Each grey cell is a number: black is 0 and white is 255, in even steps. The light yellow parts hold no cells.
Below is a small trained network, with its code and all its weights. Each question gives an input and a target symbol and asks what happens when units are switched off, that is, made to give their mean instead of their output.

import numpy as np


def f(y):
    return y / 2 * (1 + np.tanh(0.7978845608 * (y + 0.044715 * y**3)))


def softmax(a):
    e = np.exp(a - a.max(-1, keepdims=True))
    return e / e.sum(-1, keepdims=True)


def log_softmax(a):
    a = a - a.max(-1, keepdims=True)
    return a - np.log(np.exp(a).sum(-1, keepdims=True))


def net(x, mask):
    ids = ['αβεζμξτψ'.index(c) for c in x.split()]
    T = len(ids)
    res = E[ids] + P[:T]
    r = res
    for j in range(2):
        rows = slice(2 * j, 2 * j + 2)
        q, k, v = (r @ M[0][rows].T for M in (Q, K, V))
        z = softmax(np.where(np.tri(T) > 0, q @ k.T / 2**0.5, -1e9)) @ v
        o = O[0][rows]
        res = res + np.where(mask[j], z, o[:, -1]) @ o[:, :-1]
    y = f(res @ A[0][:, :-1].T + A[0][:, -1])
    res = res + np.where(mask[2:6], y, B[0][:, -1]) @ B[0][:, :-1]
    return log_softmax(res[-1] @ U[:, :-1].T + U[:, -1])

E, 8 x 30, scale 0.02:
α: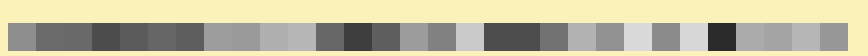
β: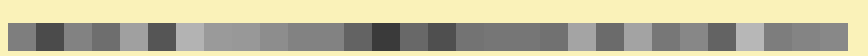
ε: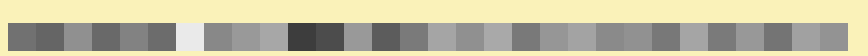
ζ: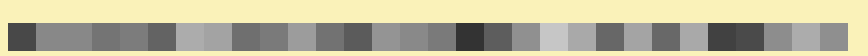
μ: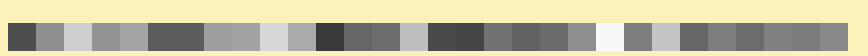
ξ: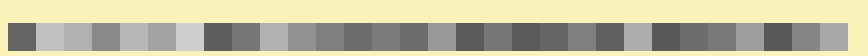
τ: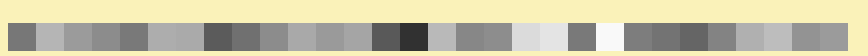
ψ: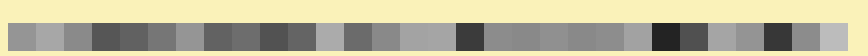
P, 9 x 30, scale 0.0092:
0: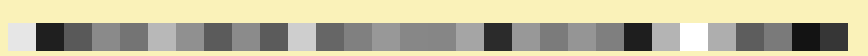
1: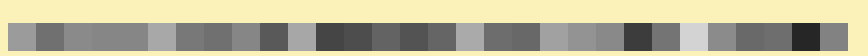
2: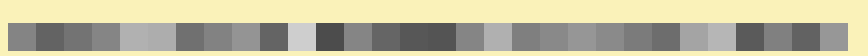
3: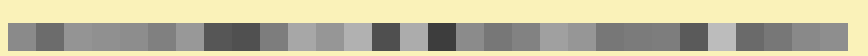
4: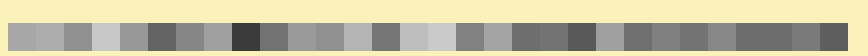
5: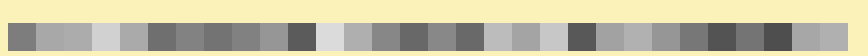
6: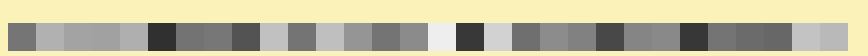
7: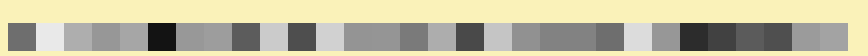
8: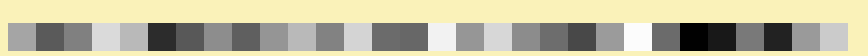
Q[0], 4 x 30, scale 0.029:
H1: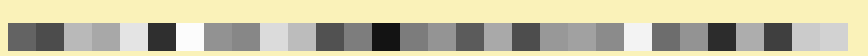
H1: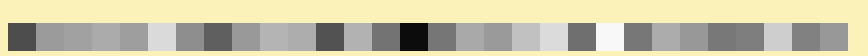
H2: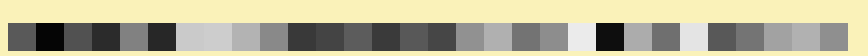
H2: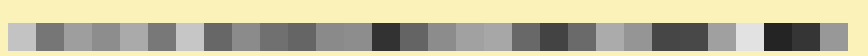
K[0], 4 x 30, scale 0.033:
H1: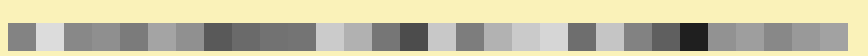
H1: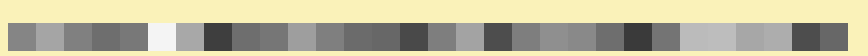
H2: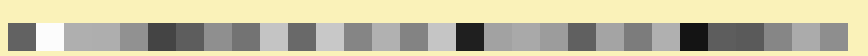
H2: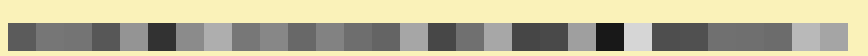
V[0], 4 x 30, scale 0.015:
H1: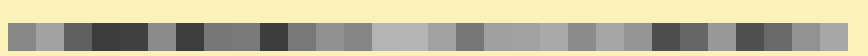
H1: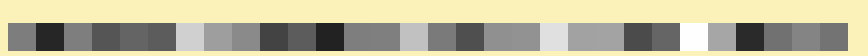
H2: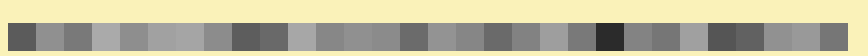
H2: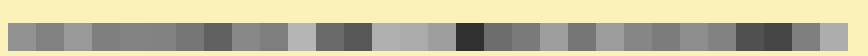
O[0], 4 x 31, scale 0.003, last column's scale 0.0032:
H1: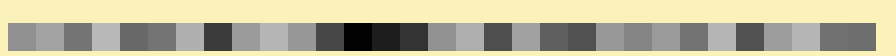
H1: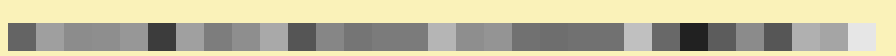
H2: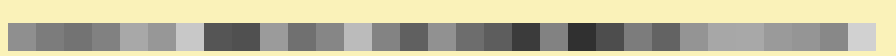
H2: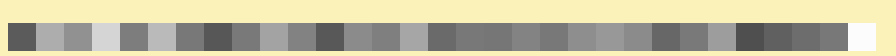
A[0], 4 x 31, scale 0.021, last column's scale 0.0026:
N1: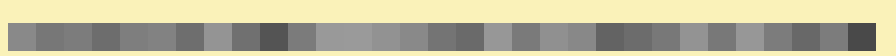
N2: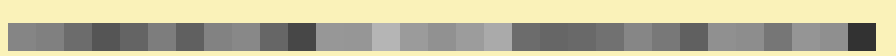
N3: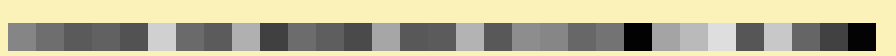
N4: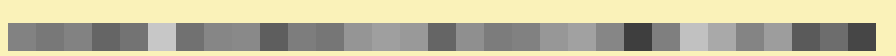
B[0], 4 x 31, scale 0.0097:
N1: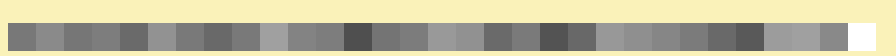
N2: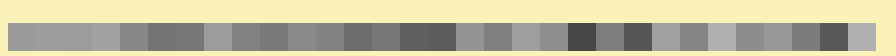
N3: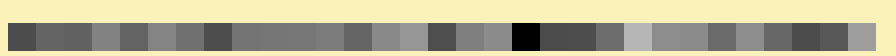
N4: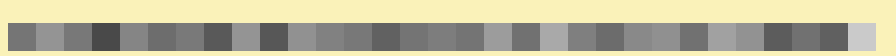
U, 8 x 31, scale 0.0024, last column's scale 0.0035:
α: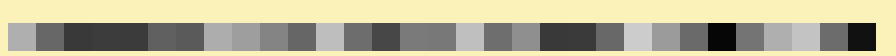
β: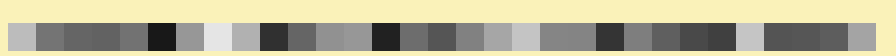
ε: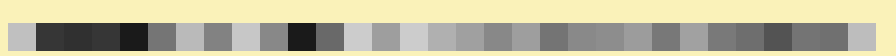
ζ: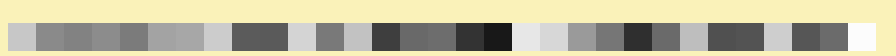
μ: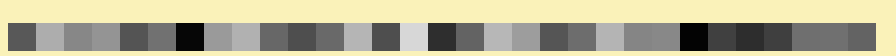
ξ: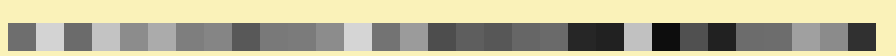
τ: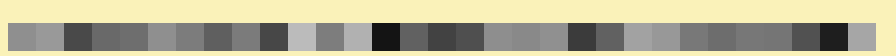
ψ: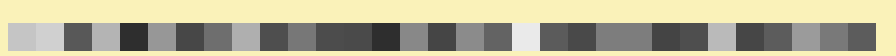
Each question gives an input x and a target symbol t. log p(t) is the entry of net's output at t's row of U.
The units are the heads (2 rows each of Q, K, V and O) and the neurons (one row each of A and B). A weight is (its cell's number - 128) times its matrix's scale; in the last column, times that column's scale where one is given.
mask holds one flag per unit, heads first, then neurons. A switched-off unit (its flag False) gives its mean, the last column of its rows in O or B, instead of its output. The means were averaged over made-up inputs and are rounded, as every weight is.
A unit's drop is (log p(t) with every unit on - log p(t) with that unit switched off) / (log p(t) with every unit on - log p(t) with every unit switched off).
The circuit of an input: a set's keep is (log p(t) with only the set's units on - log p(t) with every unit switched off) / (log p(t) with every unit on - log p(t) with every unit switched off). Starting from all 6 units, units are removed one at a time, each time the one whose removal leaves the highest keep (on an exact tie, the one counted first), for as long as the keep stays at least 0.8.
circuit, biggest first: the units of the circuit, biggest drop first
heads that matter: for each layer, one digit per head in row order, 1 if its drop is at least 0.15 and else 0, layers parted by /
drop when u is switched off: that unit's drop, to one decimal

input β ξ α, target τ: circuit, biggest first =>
[N4, H1]
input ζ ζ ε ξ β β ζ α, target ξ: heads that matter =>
01
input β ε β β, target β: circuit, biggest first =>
[H1, N2, H2]
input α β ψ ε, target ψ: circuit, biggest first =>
[H1]
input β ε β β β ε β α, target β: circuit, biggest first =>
[H1, N1, N2]
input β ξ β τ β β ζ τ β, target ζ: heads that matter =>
10
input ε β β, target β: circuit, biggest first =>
[H1, N2, N1]
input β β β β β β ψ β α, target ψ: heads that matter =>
11
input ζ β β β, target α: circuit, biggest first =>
[N1, H1, H2]
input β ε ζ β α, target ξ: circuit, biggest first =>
[H2, H1]
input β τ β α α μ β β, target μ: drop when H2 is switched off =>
1.1
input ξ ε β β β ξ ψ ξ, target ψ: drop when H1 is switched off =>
1.3
